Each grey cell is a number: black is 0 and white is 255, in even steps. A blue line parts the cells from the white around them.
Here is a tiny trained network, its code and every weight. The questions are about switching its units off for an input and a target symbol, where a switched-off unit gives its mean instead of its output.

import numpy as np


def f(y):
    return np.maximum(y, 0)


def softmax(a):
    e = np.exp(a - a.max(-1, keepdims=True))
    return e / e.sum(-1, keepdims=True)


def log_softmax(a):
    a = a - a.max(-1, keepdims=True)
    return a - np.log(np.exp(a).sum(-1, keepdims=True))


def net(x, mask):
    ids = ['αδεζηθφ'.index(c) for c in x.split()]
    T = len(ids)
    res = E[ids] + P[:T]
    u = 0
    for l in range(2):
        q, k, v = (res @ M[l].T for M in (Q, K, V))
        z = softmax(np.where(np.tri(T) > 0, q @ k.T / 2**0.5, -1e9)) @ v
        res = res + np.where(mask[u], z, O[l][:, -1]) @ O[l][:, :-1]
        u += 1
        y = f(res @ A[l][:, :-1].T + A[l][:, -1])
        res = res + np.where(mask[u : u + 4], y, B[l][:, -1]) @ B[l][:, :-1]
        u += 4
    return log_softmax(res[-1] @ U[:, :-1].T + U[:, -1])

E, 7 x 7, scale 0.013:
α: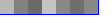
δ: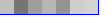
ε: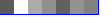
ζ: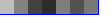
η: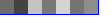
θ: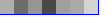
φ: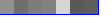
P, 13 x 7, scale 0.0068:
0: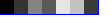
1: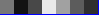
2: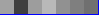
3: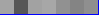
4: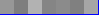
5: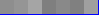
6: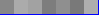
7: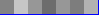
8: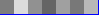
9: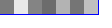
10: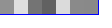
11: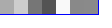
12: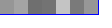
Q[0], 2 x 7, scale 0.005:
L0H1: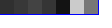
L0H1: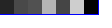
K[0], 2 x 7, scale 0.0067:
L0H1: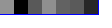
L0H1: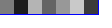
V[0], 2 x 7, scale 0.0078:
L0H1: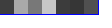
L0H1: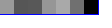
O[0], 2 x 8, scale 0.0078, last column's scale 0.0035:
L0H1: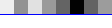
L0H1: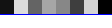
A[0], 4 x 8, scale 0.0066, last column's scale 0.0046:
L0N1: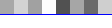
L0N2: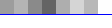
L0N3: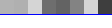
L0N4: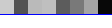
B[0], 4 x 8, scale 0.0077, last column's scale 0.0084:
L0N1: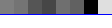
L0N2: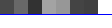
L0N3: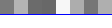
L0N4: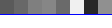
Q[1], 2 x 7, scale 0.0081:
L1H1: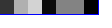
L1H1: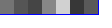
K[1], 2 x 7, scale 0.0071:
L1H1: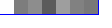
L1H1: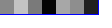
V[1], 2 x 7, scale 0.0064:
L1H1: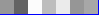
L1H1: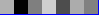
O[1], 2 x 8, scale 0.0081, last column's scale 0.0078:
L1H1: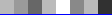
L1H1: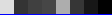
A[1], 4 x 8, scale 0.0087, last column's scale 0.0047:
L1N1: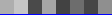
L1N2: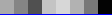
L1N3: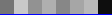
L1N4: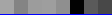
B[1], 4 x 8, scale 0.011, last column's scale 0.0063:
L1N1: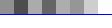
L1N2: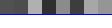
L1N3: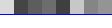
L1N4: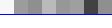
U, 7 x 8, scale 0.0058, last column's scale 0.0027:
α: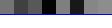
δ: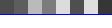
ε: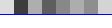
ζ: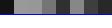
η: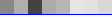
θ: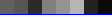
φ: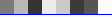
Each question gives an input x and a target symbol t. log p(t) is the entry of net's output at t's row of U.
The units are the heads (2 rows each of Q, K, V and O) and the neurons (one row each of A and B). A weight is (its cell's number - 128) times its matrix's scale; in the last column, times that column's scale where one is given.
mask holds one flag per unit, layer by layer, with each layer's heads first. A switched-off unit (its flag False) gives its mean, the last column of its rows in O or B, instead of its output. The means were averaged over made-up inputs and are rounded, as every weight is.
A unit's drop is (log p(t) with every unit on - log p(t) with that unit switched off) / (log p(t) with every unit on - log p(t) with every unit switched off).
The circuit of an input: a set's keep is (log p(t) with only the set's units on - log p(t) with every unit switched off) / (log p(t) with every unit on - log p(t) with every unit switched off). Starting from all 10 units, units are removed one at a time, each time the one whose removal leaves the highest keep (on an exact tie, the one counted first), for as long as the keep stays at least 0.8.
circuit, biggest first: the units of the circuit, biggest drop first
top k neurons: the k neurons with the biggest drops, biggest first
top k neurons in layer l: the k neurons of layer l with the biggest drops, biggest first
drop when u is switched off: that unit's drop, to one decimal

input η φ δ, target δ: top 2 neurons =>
[L1N2; L0N1]
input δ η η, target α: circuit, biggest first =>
[L1H1; L1N2]
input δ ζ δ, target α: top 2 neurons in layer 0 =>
[L0N1; L0N2]
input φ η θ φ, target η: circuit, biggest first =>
[L0H1; L0N1]
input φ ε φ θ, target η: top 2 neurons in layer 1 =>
[L1N3; L1N2]
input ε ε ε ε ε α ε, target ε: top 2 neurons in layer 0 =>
[L0N2; L0N1]
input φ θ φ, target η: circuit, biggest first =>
[L0H1; L0N1; L1H1]
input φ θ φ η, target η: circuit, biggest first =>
[L0H1; L0N1; L1H1]
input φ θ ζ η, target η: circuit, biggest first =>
[L0H1; L0N1]
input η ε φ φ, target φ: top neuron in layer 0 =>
[L0N3]
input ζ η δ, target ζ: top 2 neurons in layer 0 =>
[L0N2; L0N3]
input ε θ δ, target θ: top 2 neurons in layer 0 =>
[L0N4; L0N1]
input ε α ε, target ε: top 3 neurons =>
[L1N1; L0N2; L1N4]
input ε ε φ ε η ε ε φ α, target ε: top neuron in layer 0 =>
[L0N2]
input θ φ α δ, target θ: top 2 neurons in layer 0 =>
[L0N2; L0N3]
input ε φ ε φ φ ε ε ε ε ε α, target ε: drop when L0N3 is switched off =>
-0.2
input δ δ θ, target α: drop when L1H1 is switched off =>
1.5
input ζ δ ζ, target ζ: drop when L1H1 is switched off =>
0.5
